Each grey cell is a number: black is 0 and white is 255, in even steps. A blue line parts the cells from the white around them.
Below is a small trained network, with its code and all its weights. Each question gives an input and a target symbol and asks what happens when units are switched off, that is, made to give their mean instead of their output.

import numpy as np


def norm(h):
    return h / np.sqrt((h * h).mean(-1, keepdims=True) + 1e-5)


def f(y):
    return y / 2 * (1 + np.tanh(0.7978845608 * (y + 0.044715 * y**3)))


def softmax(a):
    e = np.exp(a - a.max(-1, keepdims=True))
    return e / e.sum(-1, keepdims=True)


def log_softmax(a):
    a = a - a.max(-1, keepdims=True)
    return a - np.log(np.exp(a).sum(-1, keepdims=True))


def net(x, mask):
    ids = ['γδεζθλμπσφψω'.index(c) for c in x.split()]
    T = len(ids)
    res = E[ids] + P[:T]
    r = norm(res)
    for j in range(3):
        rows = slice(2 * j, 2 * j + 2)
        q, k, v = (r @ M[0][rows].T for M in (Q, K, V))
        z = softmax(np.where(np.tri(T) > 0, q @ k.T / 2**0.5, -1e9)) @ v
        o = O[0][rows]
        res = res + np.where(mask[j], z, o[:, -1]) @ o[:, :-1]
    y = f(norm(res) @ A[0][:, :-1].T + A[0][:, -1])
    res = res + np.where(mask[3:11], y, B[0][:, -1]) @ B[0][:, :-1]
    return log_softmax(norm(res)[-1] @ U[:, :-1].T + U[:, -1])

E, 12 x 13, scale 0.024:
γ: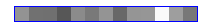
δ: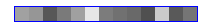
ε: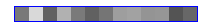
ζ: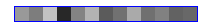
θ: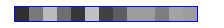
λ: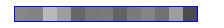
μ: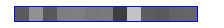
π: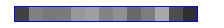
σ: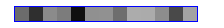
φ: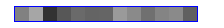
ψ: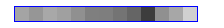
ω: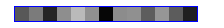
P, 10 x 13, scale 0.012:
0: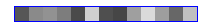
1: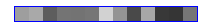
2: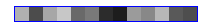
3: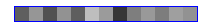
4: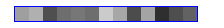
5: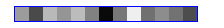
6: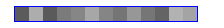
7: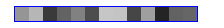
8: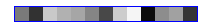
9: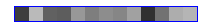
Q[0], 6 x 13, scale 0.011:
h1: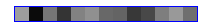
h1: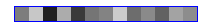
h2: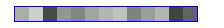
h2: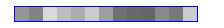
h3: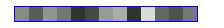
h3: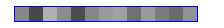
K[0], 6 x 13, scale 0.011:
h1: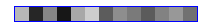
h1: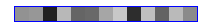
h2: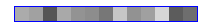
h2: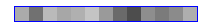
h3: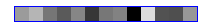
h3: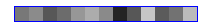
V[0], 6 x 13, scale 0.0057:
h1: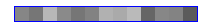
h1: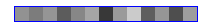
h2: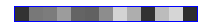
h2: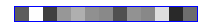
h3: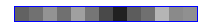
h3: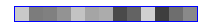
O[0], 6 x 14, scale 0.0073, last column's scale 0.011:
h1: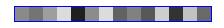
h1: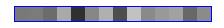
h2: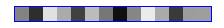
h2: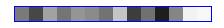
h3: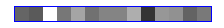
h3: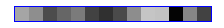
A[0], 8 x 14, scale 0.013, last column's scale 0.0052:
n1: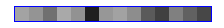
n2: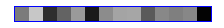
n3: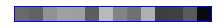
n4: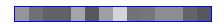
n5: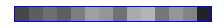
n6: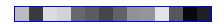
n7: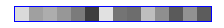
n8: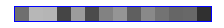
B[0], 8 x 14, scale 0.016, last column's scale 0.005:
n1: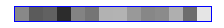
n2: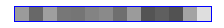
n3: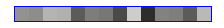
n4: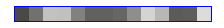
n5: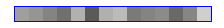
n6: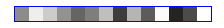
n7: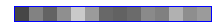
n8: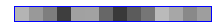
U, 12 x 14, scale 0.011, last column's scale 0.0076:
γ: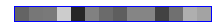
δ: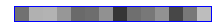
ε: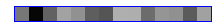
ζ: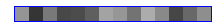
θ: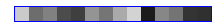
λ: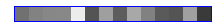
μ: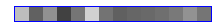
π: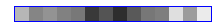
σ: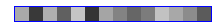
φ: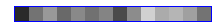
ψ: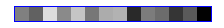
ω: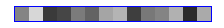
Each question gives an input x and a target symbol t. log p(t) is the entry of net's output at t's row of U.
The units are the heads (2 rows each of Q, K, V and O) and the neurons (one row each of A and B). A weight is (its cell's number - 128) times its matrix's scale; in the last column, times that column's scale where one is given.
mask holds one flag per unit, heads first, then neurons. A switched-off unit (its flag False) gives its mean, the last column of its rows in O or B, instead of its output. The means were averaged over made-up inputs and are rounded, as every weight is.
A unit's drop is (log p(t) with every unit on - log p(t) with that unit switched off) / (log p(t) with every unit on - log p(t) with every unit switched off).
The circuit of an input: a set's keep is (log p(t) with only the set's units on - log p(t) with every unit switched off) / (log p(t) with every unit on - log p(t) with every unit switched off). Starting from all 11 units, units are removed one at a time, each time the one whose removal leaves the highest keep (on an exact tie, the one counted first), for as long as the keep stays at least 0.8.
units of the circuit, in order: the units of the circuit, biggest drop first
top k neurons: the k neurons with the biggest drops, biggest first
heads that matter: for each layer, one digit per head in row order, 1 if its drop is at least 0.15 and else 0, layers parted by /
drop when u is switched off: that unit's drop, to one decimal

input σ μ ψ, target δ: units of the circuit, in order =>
[n6 h3]
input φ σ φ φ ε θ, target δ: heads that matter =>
010
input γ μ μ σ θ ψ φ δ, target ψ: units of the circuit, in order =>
[n4 n6]
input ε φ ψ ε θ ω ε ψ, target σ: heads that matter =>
010
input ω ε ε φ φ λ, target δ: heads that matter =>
000
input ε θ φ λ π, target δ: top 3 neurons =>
[n3 n4 n8]
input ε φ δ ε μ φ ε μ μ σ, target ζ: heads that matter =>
001
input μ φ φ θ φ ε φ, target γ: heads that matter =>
000
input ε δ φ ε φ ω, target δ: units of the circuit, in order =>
[n6]
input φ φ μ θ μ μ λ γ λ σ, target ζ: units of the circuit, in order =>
[n5 n6 h3]
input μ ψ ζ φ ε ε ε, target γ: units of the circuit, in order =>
[n5 n6]
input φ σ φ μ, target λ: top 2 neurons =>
[n5 n1]
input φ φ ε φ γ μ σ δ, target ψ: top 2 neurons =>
[n4 n6]
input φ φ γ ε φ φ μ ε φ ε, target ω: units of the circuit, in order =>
[n1]
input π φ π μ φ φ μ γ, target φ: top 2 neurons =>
[n7 n4]
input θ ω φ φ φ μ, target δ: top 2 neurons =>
[n6 n1]
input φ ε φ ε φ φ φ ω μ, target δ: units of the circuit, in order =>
[h2 n6]
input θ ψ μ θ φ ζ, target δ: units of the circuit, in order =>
[n6 h1]
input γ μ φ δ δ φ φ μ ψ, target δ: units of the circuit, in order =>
[h2 n6]
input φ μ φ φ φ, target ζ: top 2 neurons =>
[n4 n2]
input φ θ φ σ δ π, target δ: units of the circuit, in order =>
[n6]
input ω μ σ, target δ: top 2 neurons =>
[n6 n1]
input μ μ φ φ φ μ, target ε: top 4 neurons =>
[n6 n3 n2 n8]
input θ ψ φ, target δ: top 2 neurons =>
[n6 n1]
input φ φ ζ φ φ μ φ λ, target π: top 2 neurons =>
[n3 n7]
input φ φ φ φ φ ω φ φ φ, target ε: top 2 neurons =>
[n6 n4]
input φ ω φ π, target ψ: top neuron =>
[n5]
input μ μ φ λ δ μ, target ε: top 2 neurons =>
[n6 n3]
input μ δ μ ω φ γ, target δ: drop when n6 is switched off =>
0.8
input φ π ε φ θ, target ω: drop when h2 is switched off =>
0.4
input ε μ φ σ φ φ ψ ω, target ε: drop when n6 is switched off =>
0.4
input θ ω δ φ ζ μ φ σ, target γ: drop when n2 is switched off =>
0.0
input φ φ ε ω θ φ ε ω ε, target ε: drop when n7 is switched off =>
-0.1
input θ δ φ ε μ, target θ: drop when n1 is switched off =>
0.1
